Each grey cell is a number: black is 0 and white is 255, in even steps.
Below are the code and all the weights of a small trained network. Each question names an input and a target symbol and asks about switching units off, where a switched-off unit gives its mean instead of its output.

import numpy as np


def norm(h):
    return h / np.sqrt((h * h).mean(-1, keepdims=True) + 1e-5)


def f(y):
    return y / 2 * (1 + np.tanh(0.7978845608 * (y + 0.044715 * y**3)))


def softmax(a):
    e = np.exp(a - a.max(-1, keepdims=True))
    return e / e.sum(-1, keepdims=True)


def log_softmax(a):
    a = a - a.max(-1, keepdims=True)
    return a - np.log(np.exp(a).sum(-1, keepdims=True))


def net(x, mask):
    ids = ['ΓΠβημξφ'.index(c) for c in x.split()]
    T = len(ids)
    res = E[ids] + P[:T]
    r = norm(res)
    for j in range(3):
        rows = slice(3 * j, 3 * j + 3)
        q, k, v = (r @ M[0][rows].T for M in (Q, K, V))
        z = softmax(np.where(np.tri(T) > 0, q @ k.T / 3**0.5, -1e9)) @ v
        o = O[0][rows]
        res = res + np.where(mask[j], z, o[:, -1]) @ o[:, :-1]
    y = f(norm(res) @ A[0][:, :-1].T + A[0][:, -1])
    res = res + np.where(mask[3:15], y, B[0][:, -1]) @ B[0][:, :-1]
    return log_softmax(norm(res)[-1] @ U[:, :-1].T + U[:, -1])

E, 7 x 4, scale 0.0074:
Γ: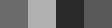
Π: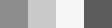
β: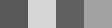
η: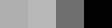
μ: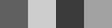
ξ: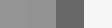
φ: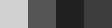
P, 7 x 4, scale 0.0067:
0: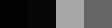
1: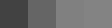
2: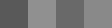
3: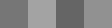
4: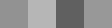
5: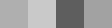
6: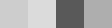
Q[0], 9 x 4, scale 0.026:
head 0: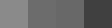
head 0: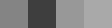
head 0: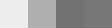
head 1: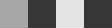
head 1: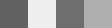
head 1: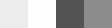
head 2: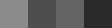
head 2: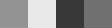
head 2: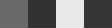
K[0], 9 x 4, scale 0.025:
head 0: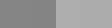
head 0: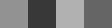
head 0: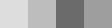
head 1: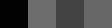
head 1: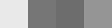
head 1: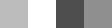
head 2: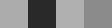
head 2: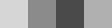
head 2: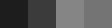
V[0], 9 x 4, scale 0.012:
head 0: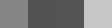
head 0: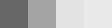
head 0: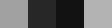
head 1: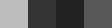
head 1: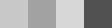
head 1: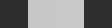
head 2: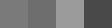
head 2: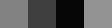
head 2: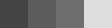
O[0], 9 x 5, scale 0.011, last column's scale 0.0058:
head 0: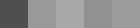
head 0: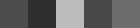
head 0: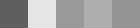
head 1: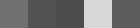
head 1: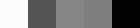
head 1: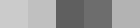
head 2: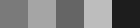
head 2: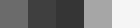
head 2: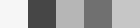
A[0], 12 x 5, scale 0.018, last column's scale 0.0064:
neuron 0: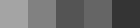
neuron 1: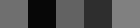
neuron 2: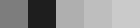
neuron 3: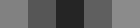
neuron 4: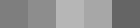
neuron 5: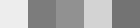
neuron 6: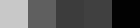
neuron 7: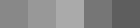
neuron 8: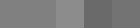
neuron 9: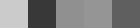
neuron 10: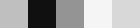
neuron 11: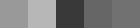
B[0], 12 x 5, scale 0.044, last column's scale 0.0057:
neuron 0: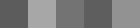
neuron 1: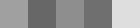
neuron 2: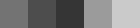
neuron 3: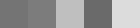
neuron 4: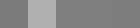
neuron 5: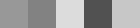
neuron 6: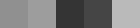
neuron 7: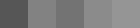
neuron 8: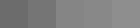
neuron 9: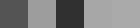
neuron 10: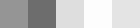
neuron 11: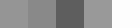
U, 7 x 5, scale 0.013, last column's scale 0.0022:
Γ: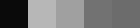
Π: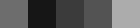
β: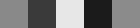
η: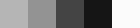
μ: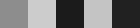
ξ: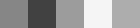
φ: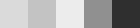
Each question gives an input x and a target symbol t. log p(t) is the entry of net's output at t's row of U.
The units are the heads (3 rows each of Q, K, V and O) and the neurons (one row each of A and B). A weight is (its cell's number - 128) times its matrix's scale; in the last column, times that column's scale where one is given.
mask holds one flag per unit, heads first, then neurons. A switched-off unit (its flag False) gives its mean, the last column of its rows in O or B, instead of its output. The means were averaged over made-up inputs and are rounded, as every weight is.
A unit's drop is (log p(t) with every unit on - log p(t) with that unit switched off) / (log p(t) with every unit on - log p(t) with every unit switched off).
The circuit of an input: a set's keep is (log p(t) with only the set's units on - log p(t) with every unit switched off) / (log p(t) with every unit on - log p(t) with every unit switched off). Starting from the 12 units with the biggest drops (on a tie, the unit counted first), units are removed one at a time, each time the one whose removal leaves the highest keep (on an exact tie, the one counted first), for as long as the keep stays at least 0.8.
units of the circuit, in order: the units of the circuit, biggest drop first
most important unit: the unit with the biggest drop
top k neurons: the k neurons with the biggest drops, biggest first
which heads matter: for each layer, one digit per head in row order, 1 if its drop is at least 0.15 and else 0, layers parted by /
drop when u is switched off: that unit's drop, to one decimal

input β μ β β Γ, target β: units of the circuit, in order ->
[neuron 3]
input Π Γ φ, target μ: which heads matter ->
100
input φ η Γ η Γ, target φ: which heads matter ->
010
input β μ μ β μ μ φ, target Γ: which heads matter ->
111
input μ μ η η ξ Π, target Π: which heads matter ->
100
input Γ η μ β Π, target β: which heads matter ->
110
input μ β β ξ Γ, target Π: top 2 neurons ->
[neuron 2; neuron 10]
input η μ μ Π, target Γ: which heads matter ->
010
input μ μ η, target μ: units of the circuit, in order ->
[head 2; head 1]
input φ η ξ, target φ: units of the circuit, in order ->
[head 0; neuron 5]
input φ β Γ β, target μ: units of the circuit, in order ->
[neuron 10; neuron 11]
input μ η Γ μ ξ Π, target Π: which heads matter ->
010
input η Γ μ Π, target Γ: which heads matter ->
000
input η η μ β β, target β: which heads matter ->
100
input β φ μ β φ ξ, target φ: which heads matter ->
100
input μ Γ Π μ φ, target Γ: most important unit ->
head 2
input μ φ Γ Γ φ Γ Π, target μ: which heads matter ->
001
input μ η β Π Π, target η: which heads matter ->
010
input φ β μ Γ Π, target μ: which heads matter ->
000
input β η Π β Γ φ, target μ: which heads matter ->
101
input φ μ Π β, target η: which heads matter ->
010
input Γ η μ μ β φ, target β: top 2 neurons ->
[neuron 3; neuron 10]
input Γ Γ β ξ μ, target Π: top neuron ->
[neuron 10]
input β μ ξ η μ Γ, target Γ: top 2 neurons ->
[neuron 3; neuron 10]
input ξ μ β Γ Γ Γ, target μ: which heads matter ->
101
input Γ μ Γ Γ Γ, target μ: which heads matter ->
100
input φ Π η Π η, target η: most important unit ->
head 0
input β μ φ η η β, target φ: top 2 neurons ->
[neuron 5; neuron 10]
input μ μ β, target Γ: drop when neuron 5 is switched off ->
0.1
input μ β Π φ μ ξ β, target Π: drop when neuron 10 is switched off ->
0.2
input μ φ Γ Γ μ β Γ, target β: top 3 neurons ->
[neuron 3; neuron 10; neuron 9]
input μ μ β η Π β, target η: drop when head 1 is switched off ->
0.6
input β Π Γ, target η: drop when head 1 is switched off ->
0.5
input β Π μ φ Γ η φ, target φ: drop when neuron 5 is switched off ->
0.5
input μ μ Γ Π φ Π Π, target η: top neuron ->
[neuron 6]
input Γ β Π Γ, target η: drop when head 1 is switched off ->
0.6
